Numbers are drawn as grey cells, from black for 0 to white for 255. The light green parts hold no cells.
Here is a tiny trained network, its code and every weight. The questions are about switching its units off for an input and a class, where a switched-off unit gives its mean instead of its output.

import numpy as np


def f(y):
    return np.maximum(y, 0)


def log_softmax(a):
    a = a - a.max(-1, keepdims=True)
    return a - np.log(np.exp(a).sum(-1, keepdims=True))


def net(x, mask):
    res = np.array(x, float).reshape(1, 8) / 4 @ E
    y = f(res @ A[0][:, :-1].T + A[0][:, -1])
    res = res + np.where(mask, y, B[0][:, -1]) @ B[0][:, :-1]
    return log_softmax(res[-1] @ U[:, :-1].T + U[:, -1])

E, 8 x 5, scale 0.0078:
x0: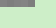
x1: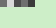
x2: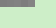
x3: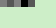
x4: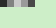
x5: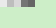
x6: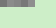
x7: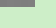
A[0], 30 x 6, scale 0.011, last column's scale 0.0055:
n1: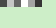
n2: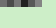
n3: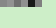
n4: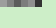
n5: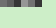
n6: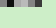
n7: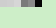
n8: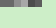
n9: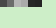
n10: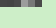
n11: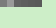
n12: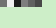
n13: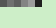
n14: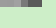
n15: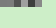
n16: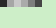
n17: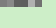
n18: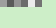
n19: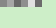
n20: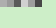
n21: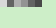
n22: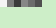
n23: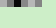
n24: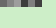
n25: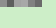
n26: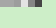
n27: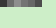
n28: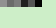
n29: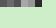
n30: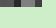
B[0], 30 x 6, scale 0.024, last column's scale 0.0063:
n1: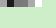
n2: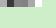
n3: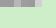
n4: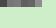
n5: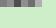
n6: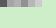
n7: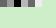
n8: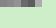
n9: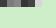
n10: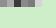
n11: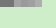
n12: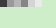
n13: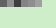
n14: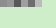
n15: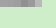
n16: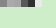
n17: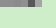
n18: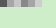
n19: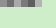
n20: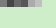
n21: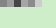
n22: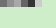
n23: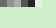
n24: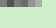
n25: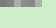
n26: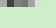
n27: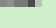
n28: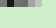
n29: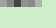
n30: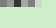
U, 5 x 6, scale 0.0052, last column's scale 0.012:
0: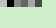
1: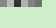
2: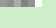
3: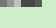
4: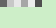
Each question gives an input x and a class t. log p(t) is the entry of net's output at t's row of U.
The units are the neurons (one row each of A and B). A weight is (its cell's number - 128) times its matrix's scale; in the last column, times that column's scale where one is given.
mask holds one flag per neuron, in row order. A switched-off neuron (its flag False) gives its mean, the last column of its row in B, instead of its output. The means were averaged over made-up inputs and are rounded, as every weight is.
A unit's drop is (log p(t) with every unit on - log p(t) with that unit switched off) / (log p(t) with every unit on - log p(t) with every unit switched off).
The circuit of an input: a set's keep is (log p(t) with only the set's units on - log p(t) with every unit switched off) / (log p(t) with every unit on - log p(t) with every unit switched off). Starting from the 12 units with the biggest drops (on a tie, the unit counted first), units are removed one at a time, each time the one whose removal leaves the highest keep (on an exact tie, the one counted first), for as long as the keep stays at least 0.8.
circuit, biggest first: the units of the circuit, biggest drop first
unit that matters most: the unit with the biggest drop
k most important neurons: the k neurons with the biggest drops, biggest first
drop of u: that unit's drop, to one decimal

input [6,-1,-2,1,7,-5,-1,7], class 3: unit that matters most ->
n9
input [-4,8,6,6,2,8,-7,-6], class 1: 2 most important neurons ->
(n7, n14)
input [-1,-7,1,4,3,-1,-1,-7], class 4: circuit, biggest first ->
(n6, n18)
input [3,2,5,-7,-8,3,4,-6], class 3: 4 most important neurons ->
(n23, n22, n2, n28)
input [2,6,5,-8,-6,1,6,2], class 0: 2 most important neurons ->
(n1, n20)
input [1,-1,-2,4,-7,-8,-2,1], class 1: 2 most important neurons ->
(n30, n10)
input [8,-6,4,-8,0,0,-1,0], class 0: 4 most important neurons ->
(n1, n26, n20, n12)
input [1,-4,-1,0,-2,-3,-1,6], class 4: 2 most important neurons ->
(n18, n7)
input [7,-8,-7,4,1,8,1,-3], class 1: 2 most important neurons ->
(n7, n21)
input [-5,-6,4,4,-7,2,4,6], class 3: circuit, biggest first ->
(n23, n22)
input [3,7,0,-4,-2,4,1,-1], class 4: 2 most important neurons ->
(n12, n3)
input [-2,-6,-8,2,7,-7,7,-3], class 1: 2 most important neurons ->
(n10, n30)
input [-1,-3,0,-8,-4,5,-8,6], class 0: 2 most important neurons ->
(n26, n20)
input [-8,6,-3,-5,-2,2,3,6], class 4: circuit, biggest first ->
(n12)
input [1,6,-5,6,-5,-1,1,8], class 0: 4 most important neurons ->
(n28, n2, n18, n6)
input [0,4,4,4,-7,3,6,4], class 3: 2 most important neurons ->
(n22, n23)
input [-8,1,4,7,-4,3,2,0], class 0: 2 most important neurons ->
(n28, n2)
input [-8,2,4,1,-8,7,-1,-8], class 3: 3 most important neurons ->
(n22, n23, n30)
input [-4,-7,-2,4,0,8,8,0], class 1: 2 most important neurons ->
(n7, n21)
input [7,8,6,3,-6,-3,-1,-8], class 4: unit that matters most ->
n12
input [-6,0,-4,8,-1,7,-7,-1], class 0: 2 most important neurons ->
(n28, n2)
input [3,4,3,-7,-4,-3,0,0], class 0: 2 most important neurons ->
(n1, n20)
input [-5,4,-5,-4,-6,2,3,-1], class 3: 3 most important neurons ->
(n23, n22, n2)
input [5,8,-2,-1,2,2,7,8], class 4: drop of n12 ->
0.2
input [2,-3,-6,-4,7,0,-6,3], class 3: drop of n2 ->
0.1
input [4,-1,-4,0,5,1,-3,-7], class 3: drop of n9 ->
0.2
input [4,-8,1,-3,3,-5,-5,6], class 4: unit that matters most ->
n6
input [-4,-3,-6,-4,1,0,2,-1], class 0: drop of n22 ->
0.1
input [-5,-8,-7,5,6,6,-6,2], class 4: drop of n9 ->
-0.1
